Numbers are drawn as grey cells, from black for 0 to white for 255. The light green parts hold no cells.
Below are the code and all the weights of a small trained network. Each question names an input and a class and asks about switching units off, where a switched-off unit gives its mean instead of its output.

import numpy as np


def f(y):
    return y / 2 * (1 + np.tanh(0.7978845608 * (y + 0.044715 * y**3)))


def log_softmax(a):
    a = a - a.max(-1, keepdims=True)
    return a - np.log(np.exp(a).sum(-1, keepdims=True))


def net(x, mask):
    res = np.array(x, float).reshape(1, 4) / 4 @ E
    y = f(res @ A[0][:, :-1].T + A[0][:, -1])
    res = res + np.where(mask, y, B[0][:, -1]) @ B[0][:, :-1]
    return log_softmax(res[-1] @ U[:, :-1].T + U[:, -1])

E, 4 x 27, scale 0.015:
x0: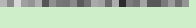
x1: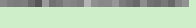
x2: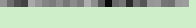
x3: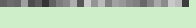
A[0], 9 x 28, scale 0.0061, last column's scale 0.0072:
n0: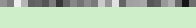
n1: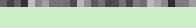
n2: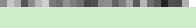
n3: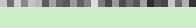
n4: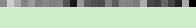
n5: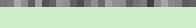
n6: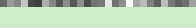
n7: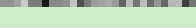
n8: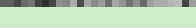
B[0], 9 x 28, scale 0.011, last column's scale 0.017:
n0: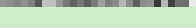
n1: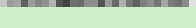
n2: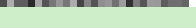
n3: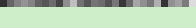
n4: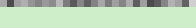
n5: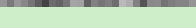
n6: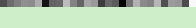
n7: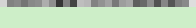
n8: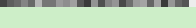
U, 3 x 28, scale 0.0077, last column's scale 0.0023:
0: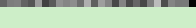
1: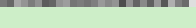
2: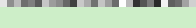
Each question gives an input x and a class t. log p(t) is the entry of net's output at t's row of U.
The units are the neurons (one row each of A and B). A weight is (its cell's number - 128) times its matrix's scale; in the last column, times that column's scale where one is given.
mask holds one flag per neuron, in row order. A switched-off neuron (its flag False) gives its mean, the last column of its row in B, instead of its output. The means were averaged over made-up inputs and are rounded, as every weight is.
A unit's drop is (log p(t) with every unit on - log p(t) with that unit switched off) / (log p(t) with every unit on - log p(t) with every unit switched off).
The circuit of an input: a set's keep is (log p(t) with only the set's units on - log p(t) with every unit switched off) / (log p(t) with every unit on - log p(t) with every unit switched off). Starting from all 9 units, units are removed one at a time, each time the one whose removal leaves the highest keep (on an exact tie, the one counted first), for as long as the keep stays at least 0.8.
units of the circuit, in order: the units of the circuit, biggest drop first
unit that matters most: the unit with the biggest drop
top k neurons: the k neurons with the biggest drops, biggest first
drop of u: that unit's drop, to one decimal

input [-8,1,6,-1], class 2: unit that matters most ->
n1
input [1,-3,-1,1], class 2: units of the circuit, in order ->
n6, n3
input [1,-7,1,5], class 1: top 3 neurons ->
n8, n2, n1
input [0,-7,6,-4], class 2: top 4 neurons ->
n6, n1, n8, n3
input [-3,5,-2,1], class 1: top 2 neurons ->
n2, n1
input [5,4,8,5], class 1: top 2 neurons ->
n2, n8
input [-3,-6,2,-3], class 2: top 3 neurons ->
n6, n8, n3
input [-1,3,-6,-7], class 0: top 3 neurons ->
n2, n8, n0
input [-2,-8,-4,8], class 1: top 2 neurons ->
n8, n2
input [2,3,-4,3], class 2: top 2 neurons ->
n0, n7
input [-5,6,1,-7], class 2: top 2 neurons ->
n1, n8
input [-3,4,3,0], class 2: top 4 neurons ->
n6, n2, n3, n1
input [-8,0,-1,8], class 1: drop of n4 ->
-0.1
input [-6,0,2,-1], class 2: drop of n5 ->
0.0
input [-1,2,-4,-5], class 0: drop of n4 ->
-0.1
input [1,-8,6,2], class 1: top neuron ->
n2
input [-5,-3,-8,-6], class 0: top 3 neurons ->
n2, n8, n0
